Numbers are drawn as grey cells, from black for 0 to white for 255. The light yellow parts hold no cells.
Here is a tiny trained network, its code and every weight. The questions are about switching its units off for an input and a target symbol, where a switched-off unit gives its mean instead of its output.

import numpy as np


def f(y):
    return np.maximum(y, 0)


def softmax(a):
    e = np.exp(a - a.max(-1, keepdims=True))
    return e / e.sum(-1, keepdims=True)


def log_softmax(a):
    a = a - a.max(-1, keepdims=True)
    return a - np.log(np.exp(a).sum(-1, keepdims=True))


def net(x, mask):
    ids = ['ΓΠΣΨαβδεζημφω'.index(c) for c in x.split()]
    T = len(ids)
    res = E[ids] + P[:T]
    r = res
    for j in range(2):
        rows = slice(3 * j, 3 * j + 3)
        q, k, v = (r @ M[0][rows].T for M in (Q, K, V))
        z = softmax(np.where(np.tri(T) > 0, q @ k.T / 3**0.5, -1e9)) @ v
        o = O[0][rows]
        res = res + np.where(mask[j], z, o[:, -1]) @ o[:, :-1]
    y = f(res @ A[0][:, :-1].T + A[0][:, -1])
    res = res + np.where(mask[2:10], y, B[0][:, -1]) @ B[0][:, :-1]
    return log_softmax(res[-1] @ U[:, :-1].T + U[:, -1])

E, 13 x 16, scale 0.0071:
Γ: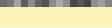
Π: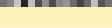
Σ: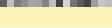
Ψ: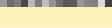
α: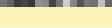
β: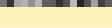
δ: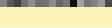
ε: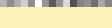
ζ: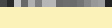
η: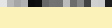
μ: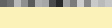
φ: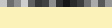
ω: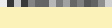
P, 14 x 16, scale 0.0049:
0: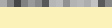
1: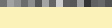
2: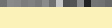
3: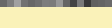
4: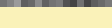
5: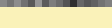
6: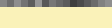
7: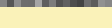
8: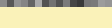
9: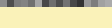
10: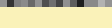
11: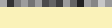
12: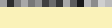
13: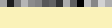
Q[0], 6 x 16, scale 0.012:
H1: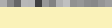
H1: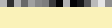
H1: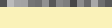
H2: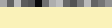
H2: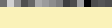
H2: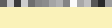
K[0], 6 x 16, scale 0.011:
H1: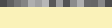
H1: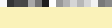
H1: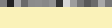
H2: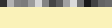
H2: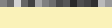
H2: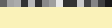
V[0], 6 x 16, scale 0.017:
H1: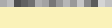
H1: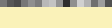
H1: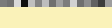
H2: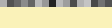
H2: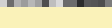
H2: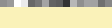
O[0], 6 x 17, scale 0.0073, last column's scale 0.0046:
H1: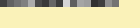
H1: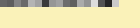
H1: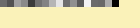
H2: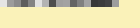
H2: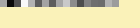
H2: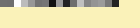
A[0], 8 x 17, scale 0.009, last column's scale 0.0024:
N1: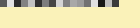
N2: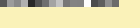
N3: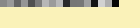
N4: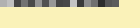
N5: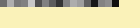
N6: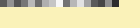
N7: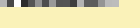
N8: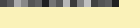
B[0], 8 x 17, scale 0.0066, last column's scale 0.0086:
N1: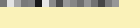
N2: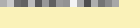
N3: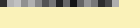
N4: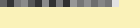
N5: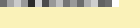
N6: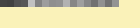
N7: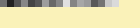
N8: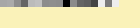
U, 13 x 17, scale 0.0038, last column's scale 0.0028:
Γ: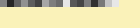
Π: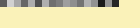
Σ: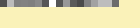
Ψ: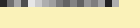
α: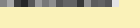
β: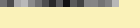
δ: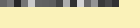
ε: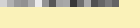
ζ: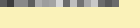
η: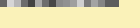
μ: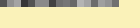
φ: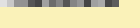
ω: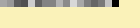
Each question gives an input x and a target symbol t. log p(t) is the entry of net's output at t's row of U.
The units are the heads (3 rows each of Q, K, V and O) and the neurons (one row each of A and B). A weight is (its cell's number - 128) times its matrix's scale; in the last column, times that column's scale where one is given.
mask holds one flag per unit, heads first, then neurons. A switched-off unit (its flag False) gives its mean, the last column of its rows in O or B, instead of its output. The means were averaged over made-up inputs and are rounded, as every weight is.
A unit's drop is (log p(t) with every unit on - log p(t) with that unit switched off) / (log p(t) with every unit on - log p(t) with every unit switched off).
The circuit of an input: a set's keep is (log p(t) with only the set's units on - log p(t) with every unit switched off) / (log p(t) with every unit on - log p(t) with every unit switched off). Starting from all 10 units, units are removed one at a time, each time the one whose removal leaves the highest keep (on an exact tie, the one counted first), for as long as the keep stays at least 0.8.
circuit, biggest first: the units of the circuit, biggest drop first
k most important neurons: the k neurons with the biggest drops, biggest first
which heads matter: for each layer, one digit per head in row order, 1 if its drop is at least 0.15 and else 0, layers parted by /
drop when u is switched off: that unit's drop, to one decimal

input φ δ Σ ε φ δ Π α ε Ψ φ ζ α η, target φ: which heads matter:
10
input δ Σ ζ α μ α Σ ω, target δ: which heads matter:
10
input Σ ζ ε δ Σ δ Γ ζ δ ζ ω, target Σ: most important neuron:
N5
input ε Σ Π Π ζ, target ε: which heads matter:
11
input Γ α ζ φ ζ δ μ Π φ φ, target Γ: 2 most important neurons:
N7, N5
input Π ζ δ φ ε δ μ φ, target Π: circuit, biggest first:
H1, N2, N3
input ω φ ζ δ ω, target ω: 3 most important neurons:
N2, N8, N7
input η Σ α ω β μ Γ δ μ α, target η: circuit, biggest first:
H1, N5, H2
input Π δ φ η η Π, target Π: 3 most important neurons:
N2, N3, N8
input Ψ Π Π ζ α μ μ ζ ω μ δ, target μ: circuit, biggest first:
H2, N7
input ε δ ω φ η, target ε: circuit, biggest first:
H2, N4
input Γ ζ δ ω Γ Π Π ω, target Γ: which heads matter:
00
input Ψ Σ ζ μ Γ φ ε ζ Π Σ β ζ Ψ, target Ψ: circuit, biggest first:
H1, N8
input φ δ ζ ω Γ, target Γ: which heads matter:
01
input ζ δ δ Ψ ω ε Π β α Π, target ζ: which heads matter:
10
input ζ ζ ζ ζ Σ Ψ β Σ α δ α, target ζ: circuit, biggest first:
H1
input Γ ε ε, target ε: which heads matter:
01
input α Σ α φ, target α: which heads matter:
11
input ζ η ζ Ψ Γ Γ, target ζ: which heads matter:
10
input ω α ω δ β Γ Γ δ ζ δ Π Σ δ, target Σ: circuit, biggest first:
H2
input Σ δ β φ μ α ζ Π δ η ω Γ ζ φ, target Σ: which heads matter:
11
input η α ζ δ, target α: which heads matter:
01
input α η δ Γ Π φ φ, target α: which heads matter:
11
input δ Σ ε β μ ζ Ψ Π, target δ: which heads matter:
10
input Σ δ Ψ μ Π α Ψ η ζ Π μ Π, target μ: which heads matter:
01
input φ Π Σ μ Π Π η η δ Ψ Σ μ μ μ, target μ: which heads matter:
01
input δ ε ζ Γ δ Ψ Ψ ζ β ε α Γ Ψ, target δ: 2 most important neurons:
N8, N5
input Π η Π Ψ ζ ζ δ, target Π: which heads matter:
10
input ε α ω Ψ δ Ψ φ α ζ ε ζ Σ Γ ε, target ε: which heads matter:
11
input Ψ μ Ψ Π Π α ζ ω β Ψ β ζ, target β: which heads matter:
01
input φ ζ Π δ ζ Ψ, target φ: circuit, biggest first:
H1
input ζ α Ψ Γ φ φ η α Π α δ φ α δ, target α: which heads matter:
01
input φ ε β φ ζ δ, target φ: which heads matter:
10
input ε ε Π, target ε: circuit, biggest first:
H2
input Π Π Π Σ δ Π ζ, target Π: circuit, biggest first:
H1, N2, N3
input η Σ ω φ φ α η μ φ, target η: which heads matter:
11
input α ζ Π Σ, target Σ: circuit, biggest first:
H2, H1, N5
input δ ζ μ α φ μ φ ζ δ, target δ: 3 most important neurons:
N7, N5, N8
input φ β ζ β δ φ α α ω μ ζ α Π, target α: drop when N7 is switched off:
0.0
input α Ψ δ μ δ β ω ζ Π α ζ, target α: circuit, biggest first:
H2
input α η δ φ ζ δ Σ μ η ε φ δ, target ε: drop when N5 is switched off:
0.1
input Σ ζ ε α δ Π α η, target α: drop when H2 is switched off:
0.9
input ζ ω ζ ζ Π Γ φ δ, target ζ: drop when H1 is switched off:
1.1
